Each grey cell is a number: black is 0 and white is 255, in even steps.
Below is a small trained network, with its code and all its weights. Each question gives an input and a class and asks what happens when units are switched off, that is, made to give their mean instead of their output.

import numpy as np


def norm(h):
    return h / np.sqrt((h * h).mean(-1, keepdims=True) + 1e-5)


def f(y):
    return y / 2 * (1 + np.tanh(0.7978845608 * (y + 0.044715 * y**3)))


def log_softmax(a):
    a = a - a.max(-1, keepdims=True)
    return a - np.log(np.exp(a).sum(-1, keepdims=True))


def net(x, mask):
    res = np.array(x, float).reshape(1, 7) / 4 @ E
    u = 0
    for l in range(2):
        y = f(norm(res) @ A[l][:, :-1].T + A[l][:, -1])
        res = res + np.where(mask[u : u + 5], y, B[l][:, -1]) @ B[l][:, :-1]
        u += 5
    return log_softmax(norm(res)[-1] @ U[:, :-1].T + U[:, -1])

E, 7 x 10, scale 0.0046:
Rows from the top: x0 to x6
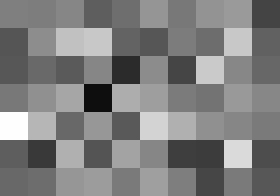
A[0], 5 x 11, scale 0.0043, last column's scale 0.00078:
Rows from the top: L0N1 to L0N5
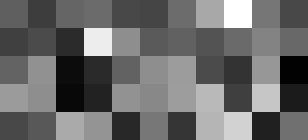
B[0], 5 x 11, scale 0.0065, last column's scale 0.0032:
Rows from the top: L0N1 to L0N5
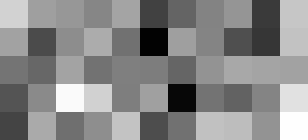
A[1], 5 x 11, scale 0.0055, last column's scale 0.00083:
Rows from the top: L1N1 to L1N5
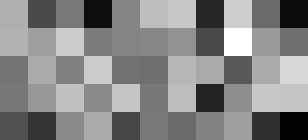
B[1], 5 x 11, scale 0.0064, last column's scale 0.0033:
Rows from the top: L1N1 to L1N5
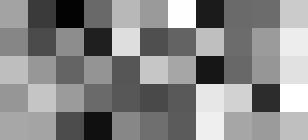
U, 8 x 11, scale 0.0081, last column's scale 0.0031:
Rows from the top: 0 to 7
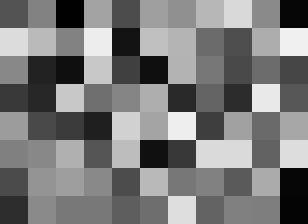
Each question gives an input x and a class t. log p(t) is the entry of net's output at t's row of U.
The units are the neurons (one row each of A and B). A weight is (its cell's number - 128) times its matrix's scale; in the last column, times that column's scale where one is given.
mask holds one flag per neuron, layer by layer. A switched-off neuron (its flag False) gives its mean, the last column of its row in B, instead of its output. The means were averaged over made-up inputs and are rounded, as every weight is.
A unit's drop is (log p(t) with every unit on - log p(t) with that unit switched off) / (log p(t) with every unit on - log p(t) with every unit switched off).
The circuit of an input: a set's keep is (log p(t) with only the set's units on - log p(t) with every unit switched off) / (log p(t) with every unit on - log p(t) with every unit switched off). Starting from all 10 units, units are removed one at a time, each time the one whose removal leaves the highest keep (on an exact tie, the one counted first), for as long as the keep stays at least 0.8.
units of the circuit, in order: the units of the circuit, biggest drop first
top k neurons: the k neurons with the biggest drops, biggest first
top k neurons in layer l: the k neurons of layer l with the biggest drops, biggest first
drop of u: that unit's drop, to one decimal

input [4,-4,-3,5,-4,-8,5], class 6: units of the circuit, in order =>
(L1N2 L1N1)
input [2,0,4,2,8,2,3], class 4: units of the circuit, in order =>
(L0N4 L1N1)
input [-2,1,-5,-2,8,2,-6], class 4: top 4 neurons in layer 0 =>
(L0N5 L0N2 L0N4 L0N1)
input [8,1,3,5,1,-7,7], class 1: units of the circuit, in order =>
(L1N2)
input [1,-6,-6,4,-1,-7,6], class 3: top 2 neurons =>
(L0N4 L0N3)
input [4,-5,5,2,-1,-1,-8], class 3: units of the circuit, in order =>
(L0N4 L1N4)
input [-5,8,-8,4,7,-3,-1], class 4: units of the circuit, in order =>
(L0N4 L1N2)
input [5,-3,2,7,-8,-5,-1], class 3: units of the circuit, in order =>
(L1N4 L0N4)
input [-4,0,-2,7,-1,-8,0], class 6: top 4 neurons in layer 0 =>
(L0N4 L0N2 L0N3 L0N1)
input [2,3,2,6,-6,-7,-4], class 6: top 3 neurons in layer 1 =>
(L1N2 L1N4 L1N5)
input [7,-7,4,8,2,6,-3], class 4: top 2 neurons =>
(L1N1 L1N4)
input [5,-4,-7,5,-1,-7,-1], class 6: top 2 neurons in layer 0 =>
(L0N4 L0N1)
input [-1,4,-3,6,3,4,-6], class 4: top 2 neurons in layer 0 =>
(L0N4 L0N5)
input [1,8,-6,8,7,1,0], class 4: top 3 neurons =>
(L1N1 L0N4 L0N5)
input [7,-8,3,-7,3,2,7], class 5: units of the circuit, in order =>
(L1N5)
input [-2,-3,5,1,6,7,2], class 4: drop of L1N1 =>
0.5
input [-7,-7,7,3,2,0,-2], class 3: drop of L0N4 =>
0.1
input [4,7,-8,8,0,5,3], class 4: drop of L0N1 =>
0.0
